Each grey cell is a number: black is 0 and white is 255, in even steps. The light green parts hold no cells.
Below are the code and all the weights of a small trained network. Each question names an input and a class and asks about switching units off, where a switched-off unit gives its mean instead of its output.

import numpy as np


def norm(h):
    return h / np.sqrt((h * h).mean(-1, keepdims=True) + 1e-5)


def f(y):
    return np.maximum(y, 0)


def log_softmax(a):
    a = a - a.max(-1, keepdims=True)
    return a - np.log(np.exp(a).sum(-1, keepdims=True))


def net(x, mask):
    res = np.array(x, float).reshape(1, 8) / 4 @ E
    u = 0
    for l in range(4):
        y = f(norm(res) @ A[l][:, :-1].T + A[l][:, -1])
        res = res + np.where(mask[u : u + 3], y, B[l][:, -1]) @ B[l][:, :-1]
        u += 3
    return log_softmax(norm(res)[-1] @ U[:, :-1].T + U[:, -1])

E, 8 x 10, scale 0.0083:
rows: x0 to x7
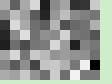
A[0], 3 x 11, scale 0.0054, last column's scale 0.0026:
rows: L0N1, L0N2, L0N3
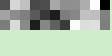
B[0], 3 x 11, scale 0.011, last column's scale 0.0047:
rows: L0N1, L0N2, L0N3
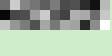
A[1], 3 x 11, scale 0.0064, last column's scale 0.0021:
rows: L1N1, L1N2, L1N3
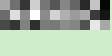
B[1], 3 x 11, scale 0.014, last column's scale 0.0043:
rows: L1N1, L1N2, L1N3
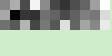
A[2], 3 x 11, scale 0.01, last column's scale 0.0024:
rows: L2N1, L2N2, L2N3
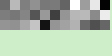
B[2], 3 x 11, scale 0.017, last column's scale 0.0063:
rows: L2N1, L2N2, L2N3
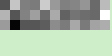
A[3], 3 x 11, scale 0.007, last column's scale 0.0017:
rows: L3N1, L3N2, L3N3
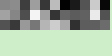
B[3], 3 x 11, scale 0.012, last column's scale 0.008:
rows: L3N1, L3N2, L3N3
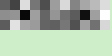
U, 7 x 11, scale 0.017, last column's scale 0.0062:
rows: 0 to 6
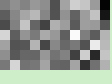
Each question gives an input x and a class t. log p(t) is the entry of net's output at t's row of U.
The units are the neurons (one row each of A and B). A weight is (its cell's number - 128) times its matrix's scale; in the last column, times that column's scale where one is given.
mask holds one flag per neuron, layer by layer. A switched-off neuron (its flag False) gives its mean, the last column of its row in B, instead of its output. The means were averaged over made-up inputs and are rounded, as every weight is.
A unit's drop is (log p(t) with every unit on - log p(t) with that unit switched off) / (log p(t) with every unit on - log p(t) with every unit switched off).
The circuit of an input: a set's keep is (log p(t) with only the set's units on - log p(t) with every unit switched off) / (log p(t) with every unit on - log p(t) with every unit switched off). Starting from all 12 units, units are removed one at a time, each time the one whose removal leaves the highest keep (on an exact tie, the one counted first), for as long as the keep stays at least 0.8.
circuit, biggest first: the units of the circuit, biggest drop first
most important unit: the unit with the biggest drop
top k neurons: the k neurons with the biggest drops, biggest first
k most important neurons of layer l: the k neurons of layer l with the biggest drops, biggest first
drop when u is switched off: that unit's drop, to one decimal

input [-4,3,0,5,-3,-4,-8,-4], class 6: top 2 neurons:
L3N1; L0N1
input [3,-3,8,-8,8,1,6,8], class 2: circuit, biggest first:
L3N1
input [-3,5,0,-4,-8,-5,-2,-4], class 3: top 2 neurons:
L0N2; L2N2
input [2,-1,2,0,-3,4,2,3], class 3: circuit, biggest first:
L1N1; L3N2
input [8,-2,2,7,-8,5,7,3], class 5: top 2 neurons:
L1N2; L0N3
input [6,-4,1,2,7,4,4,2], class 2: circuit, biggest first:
L3N1; L3N2
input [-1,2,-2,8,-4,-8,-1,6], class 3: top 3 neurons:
L3N2; L3N1; L2N3
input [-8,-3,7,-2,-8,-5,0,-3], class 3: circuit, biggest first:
L2N2; L3N2
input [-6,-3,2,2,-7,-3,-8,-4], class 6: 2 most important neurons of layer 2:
L2N1; L2N3
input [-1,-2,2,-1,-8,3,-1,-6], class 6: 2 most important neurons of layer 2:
L2N1; L2N3
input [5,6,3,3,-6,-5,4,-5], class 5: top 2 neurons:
L3N1; L0N2
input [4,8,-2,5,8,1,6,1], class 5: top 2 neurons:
L1N2; L3N1
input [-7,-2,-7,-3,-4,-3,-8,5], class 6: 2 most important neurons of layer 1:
L1N2; L1N1
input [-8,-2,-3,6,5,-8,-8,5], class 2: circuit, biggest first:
L1N3
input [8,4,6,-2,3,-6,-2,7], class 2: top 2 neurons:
L3N1; L3N2
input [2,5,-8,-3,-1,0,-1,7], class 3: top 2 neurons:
L3N2; L2N1
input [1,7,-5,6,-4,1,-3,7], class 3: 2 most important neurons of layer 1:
L1N1; L1N3
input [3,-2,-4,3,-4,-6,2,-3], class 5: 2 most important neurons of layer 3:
L3N1; L3N2
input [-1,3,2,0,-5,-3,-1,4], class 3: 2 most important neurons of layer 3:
L3N2; L3N3
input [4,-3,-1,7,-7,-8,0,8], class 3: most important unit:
L3N2
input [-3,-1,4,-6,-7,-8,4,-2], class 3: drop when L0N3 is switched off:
0.1
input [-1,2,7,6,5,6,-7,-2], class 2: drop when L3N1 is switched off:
0.2
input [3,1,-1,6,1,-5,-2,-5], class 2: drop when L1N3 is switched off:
0.2
